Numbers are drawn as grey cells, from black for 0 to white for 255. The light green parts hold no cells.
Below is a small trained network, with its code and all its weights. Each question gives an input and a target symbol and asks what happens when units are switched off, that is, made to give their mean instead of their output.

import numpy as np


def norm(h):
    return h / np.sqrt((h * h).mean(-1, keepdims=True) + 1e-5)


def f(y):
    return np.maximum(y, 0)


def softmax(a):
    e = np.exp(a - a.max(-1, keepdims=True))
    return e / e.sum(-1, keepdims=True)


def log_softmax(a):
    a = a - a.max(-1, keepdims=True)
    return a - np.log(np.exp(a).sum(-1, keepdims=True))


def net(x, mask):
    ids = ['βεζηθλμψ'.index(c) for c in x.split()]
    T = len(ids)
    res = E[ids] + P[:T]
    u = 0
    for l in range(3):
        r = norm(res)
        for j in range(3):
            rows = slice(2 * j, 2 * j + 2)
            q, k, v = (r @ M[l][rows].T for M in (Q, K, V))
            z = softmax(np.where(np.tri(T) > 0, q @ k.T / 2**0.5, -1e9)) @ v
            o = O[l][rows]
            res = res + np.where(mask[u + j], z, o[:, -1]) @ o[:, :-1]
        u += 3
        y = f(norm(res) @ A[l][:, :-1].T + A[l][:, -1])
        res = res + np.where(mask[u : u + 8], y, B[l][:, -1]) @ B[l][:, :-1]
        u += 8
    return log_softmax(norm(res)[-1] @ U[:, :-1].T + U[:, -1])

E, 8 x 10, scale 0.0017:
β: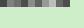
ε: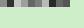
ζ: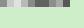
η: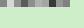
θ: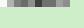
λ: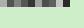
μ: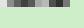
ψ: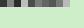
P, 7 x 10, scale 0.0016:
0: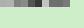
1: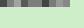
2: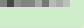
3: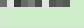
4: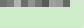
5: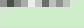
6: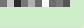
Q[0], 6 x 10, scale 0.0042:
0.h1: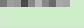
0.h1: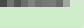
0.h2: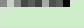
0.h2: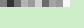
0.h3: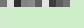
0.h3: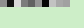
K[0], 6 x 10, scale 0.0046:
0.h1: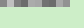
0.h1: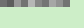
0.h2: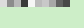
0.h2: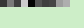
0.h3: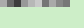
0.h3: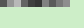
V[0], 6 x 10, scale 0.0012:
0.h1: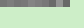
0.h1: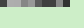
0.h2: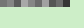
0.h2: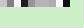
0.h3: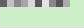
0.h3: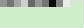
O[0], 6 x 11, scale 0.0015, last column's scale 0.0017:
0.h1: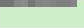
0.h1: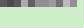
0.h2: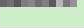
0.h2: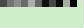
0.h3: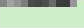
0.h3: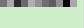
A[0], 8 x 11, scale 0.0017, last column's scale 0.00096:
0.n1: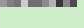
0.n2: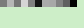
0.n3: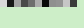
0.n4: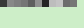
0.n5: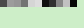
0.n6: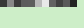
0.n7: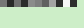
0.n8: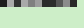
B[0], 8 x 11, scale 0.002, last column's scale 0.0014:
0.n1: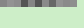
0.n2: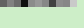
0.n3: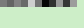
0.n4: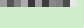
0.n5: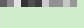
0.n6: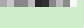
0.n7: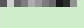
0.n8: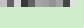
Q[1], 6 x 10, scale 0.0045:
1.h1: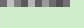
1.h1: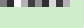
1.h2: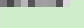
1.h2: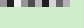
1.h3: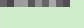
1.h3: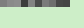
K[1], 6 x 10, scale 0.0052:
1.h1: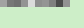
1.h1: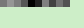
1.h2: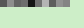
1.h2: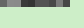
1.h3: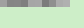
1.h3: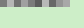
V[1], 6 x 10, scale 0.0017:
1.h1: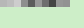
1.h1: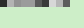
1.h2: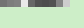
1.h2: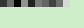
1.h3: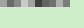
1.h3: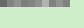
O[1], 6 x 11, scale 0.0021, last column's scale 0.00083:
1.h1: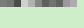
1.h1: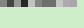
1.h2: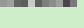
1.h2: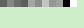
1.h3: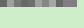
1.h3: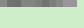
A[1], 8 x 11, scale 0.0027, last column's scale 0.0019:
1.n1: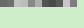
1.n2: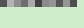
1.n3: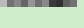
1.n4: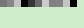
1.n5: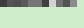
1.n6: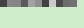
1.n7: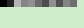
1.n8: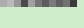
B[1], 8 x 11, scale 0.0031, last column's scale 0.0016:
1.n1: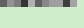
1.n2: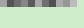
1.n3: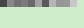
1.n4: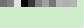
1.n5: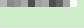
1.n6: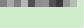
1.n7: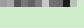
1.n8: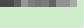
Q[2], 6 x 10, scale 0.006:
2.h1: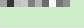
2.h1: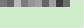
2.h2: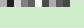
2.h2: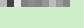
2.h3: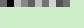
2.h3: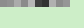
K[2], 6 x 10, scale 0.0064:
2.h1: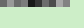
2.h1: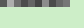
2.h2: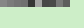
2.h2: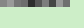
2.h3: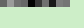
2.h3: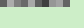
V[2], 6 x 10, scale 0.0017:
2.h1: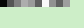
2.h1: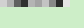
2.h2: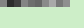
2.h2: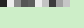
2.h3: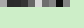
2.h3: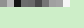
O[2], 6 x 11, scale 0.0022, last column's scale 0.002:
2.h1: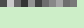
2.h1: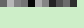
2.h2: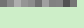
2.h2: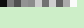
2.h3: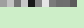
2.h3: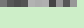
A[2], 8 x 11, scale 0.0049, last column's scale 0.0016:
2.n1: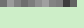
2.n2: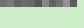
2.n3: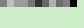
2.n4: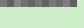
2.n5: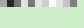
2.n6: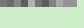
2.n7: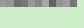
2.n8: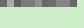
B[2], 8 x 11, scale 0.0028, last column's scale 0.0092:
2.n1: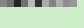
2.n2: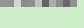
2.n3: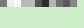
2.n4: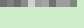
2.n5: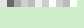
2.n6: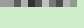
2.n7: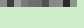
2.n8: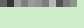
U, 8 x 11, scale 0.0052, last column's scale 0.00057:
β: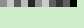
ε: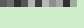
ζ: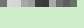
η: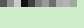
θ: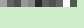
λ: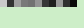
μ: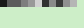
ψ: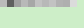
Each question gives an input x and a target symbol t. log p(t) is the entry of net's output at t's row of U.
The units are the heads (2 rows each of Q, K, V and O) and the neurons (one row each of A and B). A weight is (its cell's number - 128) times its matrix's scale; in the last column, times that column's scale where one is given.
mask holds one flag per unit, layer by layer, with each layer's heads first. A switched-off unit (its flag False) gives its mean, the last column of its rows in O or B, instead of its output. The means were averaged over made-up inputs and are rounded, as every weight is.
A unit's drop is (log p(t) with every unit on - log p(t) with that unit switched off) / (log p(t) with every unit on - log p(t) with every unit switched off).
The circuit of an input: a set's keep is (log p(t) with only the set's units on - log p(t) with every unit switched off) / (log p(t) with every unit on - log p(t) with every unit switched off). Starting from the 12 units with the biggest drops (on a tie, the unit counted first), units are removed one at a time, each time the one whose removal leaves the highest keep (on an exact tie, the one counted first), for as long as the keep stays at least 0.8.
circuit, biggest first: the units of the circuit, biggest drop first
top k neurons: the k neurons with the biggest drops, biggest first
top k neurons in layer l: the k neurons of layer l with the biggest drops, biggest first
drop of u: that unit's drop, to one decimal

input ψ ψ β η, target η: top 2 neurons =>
(2.n5; 1.n4)
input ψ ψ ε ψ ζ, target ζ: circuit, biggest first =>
(2.n5; 0.h2)
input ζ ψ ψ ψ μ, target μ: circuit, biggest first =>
(0.h2; 2.n5; 1.n3)
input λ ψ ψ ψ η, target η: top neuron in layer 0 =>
(0.n5)
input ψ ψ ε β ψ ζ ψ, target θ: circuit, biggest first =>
(2.n5; 1.h2; 2.h3)
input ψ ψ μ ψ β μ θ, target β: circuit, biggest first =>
(2.n5; 2.h1)
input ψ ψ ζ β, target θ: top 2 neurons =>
(2.n5; 2.n6)
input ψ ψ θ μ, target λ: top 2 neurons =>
(2.n5; 2.n7)
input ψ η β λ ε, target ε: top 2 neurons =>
(2.n5; 1.n7)
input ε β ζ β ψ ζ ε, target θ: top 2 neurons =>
(2.n5; 2.n6)
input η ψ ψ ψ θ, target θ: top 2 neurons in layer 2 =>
(2.n5; 2.n6)
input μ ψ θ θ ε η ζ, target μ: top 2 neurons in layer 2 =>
(2.n5; 2.n8)
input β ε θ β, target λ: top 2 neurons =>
(2.n5; 1.n2)
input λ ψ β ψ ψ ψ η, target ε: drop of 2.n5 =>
0.5
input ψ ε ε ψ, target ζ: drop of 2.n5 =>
0.2
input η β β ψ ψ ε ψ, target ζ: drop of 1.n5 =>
0.0
